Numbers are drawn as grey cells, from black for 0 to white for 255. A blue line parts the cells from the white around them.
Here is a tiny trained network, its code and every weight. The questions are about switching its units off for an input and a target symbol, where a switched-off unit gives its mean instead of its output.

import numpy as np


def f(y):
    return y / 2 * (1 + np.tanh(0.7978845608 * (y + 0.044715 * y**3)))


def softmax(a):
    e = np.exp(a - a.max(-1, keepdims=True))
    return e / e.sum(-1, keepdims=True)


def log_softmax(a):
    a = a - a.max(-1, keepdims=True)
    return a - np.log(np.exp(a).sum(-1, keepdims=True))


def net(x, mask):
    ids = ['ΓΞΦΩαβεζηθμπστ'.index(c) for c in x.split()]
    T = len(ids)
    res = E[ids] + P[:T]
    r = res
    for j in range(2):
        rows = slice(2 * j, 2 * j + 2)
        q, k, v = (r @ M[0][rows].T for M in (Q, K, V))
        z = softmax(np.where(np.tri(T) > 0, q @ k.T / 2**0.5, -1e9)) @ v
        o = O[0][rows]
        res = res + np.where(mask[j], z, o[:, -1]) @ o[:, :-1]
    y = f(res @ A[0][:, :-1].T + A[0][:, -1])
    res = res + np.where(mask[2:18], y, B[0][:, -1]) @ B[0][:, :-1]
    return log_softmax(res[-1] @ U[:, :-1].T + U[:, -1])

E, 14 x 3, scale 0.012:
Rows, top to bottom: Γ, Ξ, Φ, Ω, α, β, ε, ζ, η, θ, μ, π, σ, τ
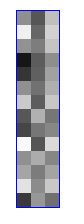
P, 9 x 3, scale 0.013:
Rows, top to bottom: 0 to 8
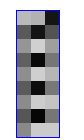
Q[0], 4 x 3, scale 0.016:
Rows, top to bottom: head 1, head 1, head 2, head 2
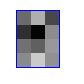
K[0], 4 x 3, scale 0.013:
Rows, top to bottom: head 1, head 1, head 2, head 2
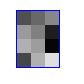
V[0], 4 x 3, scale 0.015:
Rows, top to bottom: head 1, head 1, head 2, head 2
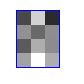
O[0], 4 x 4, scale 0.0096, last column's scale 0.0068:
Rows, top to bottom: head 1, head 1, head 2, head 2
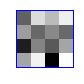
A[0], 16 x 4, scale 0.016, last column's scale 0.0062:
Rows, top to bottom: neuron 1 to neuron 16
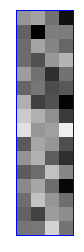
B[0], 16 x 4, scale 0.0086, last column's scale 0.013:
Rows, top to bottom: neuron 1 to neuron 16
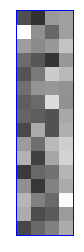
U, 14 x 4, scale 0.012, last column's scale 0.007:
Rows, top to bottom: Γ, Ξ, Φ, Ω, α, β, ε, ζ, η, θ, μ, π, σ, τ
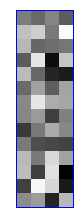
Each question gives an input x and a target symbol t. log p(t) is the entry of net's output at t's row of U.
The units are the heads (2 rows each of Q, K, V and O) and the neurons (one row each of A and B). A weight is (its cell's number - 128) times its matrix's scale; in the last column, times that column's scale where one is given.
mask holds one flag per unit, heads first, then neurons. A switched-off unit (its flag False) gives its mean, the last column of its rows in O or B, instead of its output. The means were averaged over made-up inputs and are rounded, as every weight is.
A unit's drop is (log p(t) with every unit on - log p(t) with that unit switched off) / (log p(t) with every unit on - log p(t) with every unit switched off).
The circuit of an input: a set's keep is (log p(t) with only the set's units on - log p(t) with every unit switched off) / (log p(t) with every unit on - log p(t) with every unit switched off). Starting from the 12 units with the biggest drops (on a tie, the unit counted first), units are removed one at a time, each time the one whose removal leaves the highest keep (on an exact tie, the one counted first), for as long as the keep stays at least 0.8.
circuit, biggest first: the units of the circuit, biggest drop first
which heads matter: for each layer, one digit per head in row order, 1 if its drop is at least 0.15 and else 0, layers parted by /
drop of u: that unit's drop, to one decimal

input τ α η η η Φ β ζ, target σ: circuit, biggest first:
(head 1)
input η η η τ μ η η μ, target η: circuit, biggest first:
(head 1; head 2; neuron 12)
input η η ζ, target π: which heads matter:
01
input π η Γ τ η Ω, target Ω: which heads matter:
00
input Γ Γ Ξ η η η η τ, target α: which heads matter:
11
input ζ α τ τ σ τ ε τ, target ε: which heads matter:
10
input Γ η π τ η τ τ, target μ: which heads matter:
01
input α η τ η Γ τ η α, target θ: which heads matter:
11
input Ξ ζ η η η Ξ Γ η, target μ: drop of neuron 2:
0.3
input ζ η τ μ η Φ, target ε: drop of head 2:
0.1
